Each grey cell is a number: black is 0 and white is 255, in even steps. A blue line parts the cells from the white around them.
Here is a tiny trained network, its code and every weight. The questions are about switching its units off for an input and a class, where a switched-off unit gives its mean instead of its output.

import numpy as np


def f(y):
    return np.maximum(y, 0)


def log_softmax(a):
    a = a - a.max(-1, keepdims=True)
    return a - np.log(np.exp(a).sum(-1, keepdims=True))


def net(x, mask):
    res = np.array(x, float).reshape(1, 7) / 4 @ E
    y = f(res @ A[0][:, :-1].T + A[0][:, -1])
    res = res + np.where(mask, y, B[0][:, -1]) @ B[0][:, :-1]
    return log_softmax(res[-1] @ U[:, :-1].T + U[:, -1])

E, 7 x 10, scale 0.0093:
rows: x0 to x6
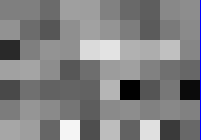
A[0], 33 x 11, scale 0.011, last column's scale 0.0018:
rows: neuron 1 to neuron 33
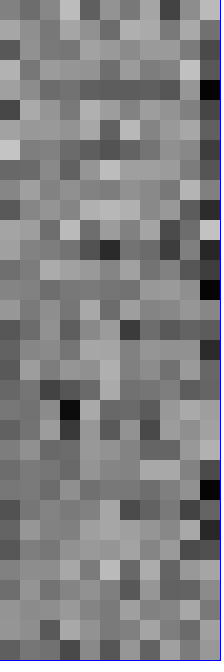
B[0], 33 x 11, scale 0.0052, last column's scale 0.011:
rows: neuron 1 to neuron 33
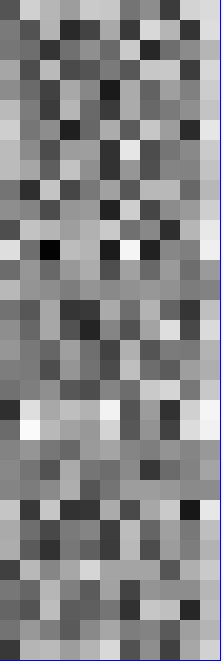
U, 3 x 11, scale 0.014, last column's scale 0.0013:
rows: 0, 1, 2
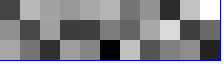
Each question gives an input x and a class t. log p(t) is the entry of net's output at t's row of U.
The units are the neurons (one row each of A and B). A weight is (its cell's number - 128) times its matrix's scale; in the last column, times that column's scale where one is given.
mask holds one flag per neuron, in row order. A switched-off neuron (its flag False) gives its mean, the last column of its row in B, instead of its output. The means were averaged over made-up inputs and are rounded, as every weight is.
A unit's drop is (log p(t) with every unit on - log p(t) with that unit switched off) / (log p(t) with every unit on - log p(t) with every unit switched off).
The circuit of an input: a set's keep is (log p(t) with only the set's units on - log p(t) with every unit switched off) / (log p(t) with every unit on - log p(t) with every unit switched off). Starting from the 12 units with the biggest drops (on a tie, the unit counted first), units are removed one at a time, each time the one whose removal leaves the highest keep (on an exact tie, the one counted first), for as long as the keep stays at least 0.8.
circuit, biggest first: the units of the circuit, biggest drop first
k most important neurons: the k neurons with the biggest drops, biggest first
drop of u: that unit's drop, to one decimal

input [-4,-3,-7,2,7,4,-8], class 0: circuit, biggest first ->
neuron 21
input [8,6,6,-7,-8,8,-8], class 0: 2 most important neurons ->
neuron 21; neuron 22
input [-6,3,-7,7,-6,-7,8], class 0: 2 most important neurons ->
neuron 12; neuron 1
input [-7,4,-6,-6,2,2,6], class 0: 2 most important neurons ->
neuron 1; neuron 12
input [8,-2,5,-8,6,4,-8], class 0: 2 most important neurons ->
neuron 21; neuron 22
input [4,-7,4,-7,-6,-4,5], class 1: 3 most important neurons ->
neuron 2; neuron 21; neuron 22
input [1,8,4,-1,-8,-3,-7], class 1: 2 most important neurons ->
neuron 7; neuron 4
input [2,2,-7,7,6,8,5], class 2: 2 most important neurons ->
neuron 13; neuron 5
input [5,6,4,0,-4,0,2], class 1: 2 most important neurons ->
neuron 13; neuron 2
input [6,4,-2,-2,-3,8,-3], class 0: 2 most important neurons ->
neuron 26; neuron 17
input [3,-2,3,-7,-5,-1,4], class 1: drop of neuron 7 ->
0.1
